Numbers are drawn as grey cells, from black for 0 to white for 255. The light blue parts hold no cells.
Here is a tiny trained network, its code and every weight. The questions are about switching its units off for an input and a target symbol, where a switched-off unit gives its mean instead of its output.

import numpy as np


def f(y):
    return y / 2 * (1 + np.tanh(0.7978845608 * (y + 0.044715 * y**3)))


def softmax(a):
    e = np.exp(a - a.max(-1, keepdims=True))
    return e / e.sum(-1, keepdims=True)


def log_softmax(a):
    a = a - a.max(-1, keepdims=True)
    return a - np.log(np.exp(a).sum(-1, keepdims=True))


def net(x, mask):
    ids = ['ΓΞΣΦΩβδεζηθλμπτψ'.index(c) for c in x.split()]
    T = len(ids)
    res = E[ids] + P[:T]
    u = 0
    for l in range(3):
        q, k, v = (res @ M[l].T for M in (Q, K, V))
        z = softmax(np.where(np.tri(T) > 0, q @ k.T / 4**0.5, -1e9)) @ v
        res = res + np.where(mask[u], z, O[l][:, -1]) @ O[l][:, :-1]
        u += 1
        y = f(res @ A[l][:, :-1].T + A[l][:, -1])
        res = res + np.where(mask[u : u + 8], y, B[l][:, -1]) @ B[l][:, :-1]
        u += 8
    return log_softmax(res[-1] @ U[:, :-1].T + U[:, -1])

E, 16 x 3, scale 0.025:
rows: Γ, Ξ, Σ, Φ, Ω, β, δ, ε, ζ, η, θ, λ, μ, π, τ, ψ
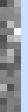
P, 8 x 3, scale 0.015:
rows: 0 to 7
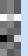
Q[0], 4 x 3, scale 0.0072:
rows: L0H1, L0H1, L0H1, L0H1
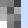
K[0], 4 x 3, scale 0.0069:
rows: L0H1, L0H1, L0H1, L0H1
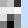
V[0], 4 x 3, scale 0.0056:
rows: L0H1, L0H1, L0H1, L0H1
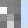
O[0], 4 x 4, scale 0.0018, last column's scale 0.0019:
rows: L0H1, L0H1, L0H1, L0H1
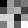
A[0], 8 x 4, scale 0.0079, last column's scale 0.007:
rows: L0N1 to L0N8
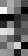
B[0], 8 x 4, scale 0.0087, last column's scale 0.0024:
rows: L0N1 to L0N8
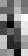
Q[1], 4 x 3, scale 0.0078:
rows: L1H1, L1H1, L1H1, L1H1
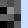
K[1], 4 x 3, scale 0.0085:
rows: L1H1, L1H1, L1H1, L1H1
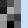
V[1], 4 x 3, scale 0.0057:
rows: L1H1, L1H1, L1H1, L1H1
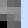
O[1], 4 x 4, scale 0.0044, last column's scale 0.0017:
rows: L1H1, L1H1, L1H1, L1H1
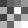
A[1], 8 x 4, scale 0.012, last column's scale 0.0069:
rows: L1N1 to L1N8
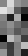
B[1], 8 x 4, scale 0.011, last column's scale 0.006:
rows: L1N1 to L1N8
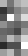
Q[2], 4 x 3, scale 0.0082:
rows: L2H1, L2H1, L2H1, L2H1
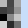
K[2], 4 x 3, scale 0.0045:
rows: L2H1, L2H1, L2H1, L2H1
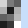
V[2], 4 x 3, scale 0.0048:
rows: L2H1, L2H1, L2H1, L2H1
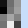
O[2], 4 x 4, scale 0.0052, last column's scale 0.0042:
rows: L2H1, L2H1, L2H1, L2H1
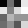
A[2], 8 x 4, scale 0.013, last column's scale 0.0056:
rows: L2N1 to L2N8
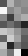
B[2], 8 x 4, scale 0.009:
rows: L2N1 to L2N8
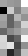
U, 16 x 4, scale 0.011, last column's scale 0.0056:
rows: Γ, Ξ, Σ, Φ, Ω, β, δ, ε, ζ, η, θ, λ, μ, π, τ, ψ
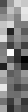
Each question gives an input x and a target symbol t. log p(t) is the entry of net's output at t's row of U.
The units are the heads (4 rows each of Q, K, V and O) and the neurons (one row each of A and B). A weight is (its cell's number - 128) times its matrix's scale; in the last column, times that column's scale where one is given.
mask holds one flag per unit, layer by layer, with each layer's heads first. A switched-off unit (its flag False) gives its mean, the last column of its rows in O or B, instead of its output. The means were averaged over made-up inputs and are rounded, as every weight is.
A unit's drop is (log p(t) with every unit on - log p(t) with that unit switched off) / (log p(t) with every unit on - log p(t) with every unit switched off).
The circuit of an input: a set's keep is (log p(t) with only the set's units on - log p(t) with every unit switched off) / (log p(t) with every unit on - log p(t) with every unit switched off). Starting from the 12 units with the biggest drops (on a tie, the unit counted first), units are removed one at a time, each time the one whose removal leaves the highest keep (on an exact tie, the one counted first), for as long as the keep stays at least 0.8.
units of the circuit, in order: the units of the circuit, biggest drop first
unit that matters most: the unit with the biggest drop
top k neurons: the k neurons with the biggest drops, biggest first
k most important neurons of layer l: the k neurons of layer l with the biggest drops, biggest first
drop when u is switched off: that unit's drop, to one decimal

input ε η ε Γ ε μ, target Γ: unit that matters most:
L1N7
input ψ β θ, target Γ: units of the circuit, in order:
[L2N2 L1N7]
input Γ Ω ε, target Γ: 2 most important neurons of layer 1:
[L1N1 L1N7]
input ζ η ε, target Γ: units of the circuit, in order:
[L2N2 L1N1]
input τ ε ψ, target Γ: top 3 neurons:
[L2N2 L1N7 L1N3]
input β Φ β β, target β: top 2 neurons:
[L2N6 L2N8]
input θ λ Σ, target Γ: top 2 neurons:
[L2N2 L1N7]
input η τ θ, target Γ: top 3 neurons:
[L2N2 L1N7 L2N6]
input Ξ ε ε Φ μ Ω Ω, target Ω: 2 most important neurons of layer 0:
[L0N4 L0N5]
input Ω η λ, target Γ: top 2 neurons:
[L2N2 L1N7]
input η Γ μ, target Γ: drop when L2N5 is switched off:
0.1
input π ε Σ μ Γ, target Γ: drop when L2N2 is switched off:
-0.1
